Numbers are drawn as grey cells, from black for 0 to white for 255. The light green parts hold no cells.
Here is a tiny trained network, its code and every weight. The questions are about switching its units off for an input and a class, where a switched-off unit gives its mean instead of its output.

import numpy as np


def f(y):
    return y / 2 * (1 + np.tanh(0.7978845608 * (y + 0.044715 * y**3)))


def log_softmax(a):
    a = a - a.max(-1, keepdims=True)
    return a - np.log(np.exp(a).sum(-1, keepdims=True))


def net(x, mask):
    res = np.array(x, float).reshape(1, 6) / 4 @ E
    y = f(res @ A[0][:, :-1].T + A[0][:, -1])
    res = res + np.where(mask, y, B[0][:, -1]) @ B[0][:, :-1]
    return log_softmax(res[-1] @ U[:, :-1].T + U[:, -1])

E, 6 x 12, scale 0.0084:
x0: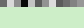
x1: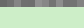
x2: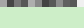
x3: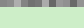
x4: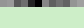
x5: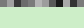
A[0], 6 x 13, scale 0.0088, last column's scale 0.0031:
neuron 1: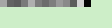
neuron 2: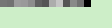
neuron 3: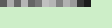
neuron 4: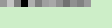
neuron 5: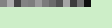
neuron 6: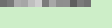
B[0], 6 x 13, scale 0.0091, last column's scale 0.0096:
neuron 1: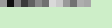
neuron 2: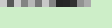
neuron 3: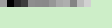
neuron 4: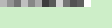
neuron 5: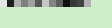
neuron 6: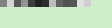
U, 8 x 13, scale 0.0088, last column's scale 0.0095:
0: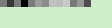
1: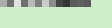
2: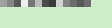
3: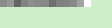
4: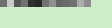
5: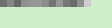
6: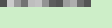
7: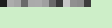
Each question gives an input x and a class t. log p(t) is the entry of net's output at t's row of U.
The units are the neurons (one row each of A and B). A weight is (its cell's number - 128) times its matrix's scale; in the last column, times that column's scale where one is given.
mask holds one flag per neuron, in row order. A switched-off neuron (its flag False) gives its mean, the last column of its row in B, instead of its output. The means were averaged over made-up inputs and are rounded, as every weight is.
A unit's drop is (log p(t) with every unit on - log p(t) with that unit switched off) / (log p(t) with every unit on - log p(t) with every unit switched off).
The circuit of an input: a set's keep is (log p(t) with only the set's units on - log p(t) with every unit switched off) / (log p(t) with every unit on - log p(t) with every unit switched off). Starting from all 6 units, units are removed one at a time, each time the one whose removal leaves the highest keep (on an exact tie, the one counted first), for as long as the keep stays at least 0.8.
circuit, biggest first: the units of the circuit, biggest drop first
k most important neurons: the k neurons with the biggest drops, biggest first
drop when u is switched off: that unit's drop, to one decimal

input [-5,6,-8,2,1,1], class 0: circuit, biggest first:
[neuron 3]
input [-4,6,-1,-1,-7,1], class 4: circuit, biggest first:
[neuron 6; neuron 4]
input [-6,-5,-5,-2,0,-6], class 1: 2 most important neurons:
[neuron 2; neuron 4]
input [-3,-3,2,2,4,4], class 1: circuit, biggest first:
[neuron 4; neuron 6]
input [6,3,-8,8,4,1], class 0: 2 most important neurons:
[neuron 3; neuron 6]
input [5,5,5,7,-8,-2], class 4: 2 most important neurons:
[neuron 6; neuron 3]
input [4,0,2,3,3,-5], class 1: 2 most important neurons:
[neuron 2; neuron 6]
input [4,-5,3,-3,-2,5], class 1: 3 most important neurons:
[neuron 5; neuron 3; neuron 6]
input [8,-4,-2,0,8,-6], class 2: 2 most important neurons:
[neuron 4; neuron 6]
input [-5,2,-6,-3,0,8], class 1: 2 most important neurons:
[neuron 5; neuron 4]
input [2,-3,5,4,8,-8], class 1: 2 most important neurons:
[neuron 2; neuron 6]
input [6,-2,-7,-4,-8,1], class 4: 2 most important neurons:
[neuron 6; neuron 1]
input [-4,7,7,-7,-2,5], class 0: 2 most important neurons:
[neuron 1; neuron 4]
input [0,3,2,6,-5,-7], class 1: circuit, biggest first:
[neuron 2]
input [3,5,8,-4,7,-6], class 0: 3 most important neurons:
[neuron 1; neuron 6; neuron 5]
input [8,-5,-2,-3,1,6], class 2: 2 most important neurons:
[neuron 4; neuron 2]
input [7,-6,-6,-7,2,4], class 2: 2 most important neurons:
[neuron 4; neuron 1]
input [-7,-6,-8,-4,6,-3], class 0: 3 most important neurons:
[neuron 3; neuron 4; neuron 6]
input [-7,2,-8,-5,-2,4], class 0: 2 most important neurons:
[neuron 3; neuron 4]
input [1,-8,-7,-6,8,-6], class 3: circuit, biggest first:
[neuron 6]
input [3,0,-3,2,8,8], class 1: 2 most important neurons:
[neuron 5; neuron 6]
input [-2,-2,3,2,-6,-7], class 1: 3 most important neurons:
[neuron 2; neuron 4; neuron 3]
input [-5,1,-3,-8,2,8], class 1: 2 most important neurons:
[neuron 5; neuron 4]
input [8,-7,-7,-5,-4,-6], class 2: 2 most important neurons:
[neuron 4; neuron 1]
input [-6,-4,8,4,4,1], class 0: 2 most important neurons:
[neuron 1; neuron 4]
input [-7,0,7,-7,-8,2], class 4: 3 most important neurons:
[neuron 6; neuron 4; neuron 3]
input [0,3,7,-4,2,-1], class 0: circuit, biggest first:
[neuron 1]
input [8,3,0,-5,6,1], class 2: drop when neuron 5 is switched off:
0.0
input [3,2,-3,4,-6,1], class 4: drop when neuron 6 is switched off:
0.9
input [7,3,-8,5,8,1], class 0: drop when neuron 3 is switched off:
0.9
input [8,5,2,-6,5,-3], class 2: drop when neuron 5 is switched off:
0.0
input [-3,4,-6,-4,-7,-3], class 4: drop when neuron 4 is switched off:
0.2
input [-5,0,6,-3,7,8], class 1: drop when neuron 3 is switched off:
0.1
